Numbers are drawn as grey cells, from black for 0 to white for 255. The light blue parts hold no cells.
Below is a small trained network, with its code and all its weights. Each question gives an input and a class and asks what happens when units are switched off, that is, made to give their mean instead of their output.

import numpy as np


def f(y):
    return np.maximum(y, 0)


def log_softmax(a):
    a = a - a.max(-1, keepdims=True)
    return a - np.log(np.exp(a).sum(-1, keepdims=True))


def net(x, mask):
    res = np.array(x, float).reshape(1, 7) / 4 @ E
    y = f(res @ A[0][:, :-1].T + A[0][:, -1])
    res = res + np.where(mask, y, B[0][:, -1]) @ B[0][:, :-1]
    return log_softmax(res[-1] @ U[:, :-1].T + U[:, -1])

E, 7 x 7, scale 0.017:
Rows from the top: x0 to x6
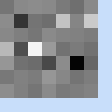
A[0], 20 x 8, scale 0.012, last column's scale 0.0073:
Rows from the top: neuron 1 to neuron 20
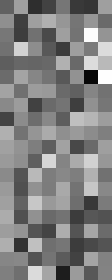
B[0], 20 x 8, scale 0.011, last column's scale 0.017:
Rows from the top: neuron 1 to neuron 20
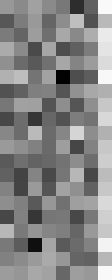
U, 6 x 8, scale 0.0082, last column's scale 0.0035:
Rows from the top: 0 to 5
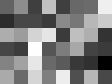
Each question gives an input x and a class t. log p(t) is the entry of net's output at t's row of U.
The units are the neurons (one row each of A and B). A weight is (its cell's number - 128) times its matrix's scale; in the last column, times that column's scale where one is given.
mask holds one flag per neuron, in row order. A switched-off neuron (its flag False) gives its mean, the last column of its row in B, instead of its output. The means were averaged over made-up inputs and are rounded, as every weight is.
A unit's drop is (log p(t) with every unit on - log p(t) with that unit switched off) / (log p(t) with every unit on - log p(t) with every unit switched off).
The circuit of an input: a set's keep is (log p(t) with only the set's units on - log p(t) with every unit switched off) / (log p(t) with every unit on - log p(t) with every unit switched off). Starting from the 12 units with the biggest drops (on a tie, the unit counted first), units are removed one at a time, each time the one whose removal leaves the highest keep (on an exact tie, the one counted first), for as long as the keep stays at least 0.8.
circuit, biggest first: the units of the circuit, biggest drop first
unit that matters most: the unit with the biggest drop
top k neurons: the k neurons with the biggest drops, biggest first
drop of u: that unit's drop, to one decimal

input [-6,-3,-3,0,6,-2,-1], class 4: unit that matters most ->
neuron 1
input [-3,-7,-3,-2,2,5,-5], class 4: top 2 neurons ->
[neuron 18; neuron 1]
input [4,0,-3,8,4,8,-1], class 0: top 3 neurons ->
[neuron 18; neuron 3; neuron 20]
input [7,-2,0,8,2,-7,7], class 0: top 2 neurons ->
[neuron 18; neuron 16]
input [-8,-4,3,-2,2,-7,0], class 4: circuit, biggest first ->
[neuron 18; neuron 1]
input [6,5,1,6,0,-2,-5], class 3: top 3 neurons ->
[neuron 2; neuron 13; neuron 14]
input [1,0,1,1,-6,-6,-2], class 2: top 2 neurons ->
[neuron 18; neuron 16]
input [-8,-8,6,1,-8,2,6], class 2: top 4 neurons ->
[neuron 20; neuron 18; neuron 16; neuron 10]
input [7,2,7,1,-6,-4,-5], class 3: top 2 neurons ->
[neuron 18; neuron 16]
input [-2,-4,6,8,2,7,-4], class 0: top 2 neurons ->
[neuron 18; neuron 16]
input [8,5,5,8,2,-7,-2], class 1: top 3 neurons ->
[neuron 18; neuron 16; neuron 15]
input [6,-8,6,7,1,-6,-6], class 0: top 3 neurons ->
[neuron 18; neuron 16; neuron 4]
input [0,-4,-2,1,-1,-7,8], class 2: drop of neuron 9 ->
0.1
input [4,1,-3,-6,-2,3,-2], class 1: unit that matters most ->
neuron 6
